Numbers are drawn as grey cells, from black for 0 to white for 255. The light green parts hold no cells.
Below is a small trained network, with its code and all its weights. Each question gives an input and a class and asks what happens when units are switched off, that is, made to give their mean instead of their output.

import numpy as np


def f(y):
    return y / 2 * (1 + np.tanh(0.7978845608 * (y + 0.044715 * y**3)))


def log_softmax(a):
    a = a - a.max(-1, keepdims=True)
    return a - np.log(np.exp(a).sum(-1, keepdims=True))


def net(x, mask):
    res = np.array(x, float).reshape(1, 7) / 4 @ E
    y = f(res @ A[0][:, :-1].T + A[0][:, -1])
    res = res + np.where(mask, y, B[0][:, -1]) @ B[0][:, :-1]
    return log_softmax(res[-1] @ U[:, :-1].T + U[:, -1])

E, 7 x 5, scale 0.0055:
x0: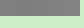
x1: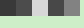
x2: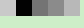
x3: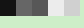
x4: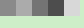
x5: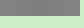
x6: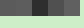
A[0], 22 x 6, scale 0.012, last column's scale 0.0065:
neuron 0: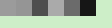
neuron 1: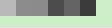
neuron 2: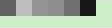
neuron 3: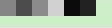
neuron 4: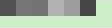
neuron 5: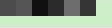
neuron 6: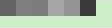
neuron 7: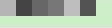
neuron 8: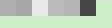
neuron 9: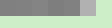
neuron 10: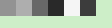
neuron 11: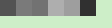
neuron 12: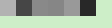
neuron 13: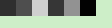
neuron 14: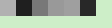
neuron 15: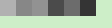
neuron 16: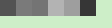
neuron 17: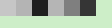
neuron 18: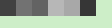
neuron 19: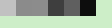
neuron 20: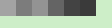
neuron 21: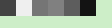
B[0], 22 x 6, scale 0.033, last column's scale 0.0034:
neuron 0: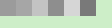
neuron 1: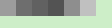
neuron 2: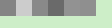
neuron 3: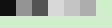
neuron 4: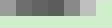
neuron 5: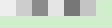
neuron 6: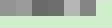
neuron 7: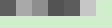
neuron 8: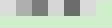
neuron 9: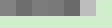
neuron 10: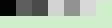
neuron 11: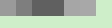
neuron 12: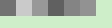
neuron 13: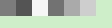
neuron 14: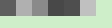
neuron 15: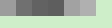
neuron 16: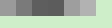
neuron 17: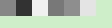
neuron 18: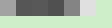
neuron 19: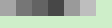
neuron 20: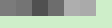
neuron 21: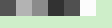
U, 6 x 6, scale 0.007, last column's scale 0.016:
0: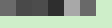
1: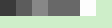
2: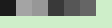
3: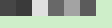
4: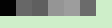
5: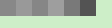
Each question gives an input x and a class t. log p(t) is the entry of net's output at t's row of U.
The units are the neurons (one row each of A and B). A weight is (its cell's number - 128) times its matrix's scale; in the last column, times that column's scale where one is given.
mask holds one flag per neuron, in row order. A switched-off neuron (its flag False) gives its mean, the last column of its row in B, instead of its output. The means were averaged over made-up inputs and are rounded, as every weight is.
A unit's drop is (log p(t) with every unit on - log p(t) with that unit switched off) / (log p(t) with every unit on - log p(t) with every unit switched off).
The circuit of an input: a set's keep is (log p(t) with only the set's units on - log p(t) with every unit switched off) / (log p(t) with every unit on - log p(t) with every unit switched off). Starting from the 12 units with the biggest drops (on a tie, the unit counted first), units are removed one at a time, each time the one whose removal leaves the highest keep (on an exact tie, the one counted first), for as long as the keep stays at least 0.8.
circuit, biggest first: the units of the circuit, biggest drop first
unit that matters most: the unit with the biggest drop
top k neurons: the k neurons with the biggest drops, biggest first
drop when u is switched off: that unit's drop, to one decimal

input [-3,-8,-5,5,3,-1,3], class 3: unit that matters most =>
neuron 17
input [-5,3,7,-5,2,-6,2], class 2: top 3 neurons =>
neuron 7; neuron 14; neuron 12
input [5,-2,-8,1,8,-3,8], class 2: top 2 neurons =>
neuron 21; neuron 8
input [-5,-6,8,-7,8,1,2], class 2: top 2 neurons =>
neuron 7; neuron 14
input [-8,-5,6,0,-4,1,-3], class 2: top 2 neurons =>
neuron 14; neuron 7
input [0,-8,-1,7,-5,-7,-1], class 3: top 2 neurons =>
neuron 17; neuron 0
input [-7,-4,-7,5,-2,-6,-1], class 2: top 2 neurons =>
neuron 21; neuron 2
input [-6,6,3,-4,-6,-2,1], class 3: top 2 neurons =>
neuron 13; neuron 10
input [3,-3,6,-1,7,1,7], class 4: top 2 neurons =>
neuron 10; neuron 21
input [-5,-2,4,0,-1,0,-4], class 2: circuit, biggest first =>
neuron 14; neuron 7; neuron 18
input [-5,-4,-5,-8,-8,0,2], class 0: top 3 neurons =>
neuron 19; neuron 1; neuron 20
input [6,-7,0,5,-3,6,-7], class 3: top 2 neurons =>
neuron 17; neuron 5
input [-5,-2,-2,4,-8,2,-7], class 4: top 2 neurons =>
neuron 3; neuron 5
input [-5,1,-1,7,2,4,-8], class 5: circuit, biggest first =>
neuron 8
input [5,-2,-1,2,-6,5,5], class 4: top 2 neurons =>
neuron 3; neuron 8
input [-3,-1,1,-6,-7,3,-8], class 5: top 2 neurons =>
neuron 8; neuron 10
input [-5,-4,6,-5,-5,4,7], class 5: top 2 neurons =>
neuron 5; neuron 21
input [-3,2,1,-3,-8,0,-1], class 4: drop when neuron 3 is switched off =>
0.5
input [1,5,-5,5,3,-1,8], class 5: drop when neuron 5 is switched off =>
1.3
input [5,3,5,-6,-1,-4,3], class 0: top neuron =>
neuron 19
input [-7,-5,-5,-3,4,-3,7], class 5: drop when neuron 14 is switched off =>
0.1
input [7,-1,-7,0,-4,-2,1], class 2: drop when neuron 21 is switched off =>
0.4
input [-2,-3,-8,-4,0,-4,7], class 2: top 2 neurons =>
neuron 21; neuron 8
